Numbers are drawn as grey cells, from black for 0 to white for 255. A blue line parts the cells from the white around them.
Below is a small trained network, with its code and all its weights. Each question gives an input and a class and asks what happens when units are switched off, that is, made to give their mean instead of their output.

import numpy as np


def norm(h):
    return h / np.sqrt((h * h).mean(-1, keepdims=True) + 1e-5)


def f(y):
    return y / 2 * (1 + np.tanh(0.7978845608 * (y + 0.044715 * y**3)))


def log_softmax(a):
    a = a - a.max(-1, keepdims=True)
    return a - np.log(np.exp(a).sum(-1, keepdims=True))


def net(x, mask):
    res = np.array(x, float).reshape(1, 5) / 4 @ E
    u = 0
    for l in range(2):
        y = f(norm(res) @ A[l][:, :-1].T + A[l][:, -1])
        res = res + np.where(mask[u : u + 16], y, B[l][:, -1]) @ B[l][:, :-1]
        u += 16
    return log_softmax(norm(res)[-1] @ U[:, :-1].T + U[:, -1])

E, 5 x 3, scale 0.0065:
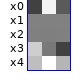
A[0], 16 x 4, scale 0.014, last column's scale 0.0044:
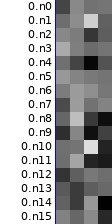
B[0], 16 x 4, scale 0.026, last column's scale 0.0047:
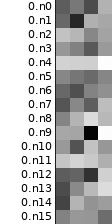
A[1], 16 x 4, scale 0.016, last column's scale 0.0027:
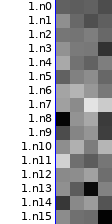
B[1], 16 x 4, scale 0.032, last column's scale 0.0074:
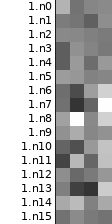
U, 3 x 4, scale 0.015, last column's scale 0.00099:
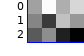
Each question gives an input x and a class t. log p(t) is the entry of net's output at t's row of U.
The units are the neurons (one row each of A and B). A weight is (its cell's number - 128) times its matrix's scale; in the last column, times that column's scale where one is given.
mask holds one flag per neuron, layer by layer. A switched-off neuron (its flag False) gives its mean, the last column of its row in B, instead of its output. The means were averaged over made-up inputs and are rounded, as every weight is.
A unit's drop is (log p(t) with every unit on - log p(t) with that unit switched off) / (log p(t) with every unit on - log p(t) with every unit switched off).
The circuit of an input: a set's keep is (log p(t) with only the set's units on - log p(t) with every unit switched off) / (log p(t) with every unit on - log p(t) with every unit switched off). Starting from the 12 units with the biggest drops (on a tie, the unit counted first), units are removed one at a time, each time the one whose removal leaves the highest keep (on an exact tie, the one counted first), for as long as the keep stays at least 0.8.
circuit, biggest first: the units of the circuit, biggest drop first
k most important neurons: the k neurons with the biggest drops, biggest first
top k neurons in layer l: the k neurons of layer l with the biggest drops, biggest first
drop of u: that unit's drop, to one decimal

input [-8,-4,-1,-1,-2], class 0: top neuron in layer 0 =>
[0.n14]
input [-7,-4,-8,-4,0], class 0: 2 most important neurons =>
[0.n14 0.n4]
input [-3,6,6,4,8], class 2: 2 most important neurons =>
[0.n4 0.n8]
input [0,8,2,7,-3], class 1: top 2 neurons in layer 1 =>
[1.n8 1.n6]
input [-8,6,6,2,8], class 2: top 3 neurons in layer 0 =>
[0.n4 0.n13 0.n8]
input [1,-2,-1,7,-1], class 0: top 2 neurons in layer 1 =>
[1.n13 1.n11]
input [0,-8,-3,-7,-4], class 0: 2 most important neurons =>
[1.n8 0.n13]
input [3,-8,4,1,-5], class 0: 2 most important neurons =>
[0.n4 0.n9]
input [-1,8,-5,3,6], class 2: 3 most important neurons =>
[0.n4 0.n8 0.n11]
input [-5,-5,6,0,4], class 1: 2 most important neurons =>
[0.n9 0.n12]
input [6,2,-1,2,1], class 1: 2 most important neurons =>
[0.n8 1.n8]
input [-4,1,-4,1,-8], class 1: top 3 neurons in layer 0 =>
[0.n4 0.n7 0.n0]
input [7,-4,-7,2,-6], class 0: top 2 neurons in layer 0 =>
[0.n4 0.n11]
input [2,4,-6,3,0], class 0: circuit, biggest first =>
[0.n11]
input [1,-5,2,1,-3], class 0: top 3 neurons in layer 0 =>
[0.n4 0.n9 0.n13]
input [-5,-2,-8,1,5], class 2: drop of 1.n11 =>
0.3
